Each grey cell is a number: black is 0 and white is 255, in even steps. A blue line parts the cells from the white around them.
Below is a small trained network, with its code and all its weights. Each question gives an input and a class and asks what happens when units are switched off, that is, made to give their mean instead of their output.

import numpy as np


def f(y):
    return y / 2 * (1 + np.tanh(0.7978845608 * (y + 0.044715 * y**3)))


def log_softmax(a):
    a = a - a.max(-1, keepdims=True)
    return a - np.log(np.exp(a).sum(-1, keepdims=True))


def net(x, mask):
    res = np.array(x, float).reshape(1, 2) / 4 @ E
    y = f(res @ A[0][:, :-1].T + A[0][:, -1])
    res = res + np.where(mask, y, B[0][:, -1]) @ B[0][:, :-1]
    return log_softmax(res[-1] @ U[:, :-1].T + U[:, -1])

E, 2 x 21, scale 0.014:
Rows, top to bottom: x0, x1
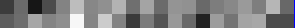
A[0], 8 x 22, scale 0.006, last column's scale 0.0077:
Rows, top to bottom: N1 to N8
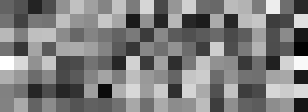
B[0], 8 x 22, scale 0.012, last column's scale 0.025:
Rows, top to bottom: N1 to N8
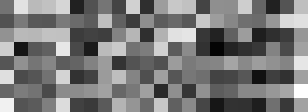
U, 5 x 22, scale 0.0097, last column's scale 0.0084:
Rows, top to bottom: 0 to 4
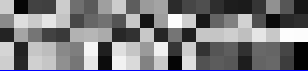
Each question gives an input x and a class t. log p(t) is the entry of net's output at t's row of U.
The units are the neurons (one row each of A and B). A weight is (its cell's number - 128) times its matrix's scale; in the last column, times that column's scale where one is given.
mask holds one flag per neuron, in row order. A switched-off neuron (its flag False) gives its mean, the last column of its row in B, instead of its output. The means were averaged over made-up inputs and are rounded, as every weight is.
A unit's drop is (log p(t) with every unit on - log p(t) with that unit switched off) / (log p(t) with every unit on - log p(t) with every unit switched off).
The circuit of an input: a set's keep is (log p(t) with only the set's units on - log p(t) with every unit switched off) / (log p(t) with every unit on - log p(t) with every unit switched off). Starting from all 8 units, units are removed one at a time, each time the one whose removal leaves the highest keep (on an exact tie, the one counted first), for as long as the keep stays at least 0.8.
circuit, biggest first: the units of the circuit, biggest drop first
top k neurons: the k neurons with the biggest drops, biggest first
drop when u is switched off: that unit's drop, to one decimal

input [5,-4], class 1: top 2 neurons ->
N1; N2
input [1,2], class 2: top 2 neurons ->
N8; N6
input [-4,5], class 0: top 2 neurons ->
N1; N4
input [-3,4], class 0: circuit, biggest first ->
N1
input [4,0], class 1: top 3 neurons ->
N1; N7; N5
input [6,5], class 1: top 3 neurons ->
N1; N7; N8
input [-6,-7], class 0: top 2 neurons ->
N1; N8
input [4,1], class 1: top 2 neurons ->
N7; N1
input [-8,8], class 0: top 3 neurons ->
N4; N1; N2
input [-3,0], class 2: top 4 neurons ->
N1; N8; N6; N4
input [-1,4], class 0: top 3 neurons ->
N5; N4; N7
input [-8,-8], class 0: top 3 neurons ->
N1; N8; N7
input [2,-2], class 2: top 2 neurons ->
N4; N8
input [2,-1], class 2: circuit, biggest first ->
N8
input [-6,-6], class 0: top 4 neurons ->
N1; N8; N7; N6
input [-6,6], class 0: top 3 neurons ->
N1; N4; N2
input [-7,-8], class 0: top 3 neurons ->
N1; N8; N7
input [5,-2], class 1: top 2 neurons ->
N1; N2
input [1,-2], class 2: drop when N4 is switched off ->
0.1
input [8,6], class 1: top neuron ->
N1
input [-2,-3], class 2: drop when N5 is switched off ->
0.3
